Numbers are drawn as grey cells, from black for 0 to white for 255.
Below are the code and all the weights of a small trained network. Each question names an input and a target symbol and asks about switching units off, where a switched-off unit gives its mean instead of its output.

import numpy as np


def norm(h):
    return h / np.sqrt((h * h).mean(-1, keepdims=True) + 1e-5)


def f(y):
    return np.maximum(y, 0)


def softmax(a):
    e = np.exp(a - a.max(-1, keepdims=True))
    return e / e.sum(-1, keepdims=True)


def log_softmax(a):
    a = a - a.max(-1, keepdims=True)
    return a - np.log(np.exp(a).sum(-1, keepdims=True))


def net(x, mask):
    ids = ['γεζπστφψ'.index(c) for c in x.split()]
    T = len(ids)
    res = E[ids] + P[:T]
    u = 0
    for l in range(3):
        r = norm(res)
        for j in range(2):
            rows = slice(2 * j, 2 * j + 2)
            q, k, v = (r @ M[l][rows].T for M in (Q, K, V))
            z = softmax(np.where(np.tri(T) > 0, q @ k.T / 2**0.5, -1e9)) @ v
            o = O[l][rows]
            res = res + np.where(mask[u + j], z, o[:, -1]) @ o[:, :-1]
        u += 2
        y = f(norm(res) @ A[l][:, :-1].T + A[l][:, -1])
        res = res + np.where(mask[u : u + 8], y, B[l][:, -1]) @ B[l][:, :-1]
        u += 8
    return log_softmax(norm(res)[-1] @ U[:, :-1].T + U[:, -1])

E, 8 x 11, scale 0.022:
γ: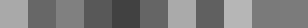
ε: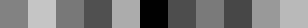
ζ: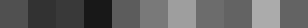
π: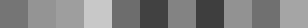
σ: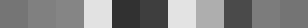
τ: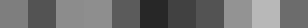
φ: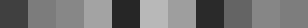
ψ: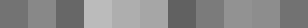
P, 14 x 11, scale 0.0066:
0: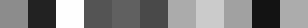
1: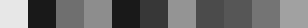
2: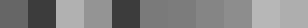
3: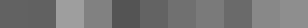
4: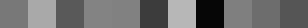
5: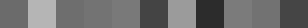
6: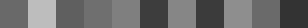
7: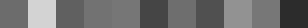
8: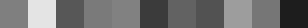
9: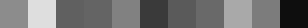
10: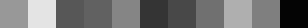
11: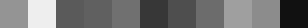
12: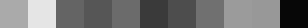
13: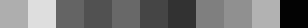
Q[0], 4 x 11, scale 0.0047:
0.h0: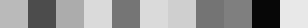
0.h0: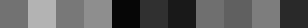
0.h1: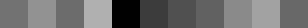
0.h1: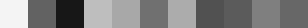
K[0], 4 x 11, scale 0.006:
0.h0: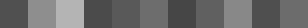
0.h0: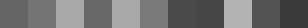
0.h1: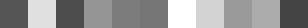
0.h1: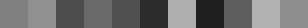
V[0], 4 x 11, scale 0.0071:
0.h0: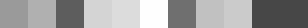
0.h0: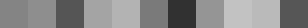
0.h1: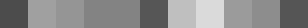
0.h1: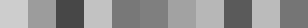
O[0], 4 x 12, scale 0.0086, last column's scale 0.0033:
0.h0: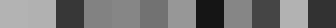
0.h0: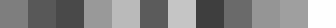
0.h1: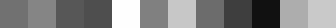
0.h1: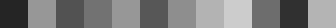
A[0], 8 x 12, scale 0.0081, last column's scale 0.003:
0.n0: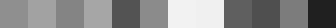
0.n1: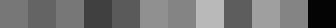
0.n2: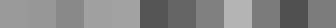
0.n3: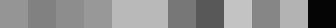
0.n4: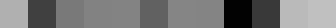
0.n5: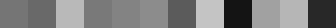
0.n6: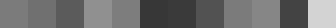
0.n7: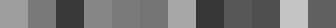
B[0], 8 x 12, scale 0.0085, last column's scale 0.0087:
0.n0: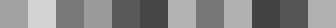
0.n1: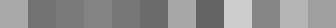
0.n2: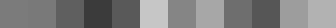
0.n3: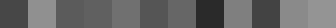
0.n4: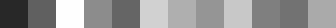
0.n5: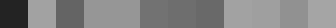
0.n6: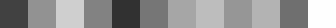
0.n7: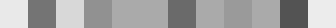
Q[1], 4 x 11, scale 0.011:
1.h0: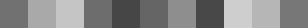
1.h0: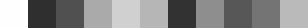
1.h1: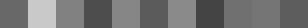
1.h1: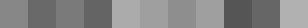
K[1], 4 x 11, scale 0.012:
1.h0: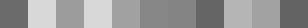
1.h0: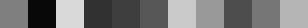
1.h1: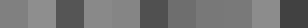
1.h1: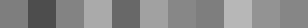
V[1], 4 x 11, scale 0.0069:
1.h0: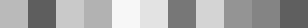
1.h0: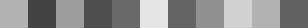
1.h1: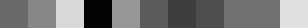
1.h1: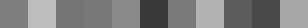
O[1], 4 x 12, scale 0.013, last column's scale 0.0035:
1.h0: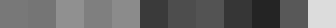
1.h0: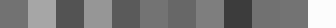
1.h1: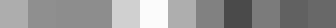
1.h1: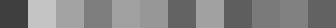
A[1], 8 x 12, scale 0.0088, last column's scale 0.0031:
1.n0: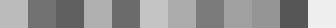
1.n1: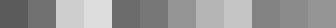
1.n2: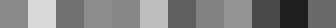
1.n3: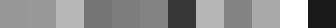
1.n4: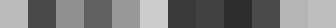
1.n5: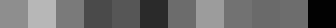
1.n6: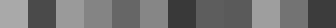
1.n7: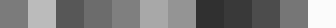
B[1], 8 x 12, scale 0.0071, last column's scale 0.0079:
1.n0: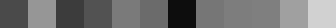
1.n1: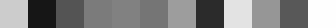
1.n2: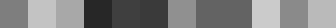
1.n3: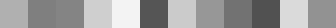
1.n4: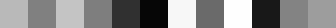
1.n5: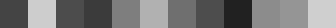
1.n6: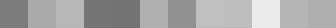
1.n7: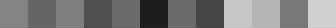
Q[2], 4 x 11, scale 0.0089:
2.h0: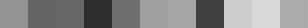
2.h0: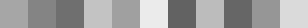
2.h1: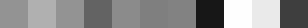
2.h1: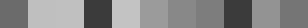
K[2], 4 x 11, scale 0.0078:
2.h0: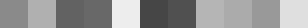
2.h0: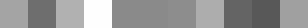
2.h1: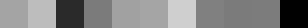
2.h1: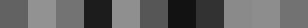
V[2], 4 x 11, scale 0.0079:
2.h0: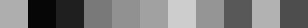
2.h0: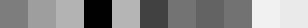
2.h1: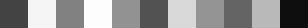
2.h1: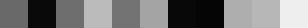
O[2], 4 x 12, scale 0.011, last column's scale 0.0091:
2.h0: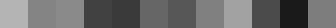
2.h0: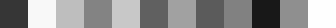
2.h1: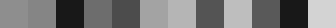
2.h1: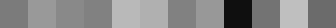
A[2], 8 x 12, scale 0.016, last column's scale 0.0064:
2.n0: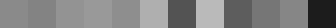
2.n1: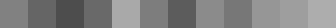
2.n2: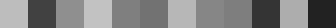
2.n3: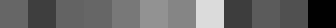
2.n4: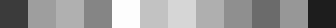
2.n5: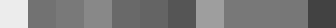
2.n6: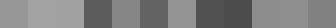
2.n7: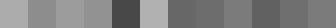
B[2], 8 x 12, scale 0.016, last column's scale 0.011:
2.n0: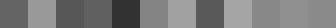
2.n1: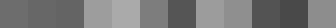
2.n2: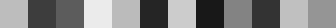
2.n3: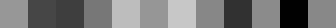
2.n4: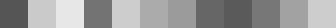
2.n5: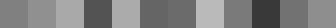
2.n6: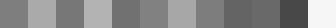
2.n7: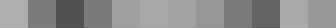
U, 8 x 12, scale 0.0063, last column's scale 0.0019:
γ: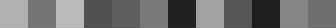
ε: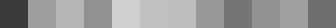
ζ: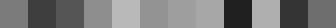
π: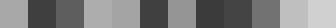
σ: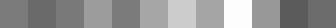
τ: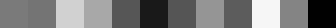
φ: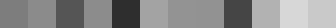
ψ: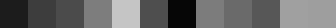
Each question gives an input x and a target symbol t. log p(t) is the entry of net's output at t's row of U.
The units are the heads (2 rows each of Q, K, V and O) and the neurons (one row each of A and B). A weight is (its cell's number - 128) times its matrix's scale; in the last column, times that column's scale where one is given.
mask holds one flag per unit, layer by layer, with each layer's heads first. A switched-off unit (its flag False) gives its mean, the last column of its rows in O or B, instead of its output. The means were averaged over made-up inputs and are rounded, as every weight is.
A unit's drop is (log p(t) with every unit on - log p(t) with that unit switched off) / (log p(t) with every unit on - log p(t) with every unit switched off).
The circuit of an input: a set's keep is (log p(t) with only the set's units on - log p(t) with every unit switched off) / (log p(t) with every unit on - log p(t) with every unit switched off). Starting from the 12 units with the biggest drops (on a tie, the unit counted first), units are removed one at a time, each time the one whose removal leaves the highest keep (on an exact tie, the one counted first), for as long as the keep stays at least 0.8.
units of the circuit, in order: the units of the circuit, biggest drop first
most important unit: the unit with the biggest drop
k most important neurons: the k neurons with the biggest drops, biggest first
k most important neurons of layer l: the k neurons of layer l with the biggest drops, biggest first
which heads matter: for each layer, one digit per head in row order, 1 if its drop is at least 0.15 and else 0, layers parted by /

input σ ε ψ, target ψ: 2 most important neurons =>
(0.n7; 1.n2)
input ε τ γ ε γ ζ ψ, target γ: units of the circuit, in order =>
(1.h0; 2.h0)
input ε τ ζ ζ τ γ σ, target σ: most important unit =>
1.h0
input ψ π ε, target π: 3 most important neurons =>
(0.n7; 1.n4; 2.n2)
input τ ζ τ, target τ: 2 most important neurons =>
(1.n6; 0.n5)
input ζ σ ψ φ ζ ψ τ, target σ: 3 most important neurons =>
(0.n7; 0.n3; 0.n4)
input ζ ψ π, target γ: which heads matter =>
10 / 11 / 10
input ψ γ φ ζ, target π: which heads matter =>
11 / 11 / 01
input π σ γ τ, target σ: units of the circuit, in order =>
(1.h0; 2.h1)
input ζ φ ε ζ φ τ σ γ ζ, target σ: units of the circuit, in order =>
(2.h1; 1.h0)
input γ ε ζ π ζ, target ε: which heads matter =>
10 / 00 / 00
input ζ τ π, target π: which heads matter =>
01 / 01 / 11
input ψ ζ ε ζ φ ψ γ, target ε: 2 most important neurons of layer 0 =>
(0.n7; 0.n3)
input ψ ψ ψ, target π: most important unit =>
0.h0
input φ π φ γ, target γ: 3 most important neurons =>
(1.n1; 2.n5; 1.n5)
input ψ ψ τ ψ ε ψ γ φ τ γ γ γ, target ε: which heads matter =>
01 / 00 / 11
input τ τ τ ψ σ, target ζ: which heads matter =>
11 / 10 / 11
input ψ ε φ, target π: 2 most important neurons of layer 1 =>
(1.n4; 1.n5)
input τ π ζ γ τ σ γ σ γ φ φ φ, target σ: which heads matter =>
00 / 10 / 00
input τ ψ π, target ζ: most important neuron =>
(1.n7)
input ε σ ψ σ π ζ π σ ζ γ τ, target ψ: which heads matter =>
11 / 11 / 00
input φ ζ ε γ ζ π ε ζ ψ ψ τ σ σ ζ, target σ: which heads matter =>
00 / 11 / 01
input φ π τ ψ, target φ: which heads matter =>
11 / 11 / 11
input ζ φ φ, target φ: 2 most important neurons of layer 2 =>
(2.n7; 2.n0)
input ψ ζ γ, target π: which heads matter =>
00 / 01 / 00
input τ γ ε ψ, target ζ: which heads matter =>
10 / 10 / 11
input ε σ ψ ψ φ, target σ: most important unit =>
0.n7
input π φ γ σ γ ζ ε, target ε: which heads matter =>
00 / 10 / 00
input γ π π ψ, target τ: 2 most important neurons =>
(0.n0; 1.n5)
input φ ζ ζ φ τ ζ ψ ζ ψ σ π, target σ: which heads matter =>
00 / 10 / 00
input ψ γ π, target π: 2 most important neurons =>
(2.n2; 0.n7)
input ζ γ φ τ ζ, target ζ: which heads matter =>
10 / 00 / 11
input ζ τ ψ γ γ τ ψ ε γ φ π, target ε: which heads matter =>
00 / 10 / 00
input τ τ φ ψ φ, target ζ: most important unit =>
2.h1
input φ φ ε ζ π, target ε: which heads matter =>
00 / 00 / 00
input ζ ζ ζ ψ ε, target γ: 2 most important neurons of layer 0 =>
(0.n7; 0.n1)
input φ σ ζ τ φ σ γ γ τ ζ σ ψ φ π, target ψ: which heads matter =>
11 / 01 / 00
